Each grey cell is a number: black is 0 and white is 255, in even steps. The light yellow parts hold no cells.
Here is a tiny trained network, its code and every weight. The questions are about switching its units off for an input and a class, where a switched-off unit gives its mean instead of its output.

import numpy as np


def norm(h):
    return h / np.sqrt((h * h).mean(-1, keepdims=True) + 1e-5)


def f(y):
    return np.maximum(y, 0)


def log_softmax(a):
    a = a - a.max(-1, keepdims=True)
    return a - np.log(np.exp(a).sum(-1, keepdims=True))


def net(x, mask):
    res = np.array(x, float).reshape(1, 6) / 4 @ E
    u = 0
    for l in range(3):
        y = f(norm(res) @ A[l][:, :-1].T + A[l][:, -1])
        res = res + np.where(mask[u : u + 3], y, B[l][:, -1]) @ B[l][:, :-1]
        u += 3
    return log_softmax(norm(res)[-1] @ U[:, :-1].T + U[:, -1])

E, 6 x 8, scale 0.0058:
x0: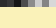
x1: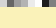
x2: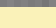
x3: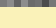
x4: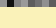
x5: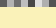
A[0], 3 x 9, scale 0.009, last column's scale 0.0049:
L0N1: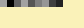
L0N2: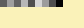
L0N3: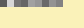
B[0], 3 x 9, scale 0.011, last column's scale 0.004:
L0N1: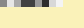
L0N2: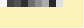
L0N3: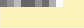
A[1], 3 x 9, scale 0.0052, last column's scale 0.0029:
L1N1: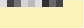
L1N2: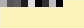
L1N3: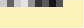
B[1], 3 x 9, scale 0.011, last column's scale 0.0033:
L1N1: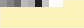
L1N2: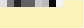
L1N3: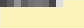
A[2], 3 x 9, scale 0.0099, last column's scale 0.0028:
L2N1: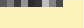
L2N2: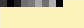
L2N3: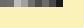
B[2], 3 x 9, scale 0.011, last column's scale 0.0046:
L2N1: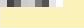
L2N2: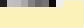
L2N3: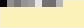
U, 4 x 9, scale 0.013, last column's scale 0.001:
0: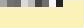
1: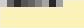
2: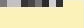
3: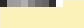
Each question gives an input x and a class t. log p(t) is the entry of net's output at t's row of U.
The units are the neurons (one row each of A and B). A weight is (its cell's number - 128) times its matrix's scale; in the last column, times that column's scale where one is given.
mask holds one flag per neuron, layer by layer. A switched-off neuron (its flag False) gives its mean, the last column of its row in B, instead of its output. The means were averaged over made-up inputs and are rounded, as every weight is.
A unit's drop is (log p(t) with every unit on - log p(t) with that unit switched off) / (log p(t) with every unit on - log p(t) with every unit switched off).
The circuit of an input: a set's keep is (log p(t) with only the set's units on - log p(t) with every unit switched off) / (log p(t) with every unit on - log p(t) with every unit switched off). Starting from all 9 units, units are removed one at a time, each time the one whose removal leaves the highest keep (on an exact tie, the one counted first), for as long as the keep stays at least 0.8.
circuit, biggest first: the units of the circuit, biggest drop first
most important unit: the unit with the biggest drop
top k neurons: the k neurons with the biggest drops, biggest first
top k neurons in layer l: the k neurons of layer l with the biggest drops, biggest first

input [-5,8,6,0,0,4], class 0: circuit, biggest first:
(L1N1)
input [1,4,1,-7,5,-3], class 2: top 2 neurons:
(L0N1, L2N1)
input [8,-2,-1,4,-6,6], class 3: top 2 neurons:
(L2N2, L0N1)
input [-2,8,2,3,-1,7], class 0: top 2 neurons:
(L1N1, L1N2)
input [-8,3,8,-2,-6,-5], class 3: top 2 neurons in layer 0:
(L0N1, L0N2)
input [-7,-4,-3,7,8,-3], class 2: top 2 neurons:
(L0N1, L2N2)
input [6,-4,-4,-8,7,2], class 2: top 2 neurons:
(L0N1, L1N1)
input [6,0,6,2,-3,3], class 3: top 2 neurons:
(L2N2, L0N1)
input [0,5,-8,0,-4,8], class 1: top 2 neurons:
(L0N2, L2N1)
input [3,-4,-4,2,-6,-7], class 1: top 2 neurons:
(L1N2, L0N1)
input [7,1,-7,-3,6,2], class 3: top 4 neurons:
(L2N2, L0N3, L2N1, L1N1)
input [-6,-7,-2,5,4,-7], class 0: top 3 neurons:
(L2N1, L0N2, L2N2)
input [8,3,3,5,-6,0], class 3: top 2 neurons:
(L2N2, L0N1)
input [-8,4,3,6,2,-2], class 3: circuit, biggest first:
(L1N3, L2N3)
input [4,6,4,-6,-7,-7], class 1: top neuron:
(L1N2)
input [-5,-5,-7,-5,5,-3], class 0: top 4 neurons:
(L2N1, L0N3, L2N2, L0N2)
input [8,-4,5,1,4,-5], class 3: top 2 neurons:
(L2N2, L0N2)
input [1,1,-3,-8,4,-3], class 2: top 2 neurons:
(L0N1, L0N2)
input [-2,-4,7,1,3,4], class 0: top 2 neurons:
(L2N1, L1N2)
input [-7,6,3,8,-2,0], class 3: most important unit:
L1N3
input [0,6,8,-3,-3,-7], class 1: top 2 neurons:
(L1N2, L2N1)
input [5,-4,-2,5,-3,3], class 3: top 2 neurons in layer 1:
(L1N1, L1N2)
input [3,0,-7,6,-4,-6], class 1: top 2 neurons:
(L1N2, L0N1)
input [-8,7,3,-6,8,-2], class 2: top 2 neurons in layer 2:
(L2N1, L2N2)
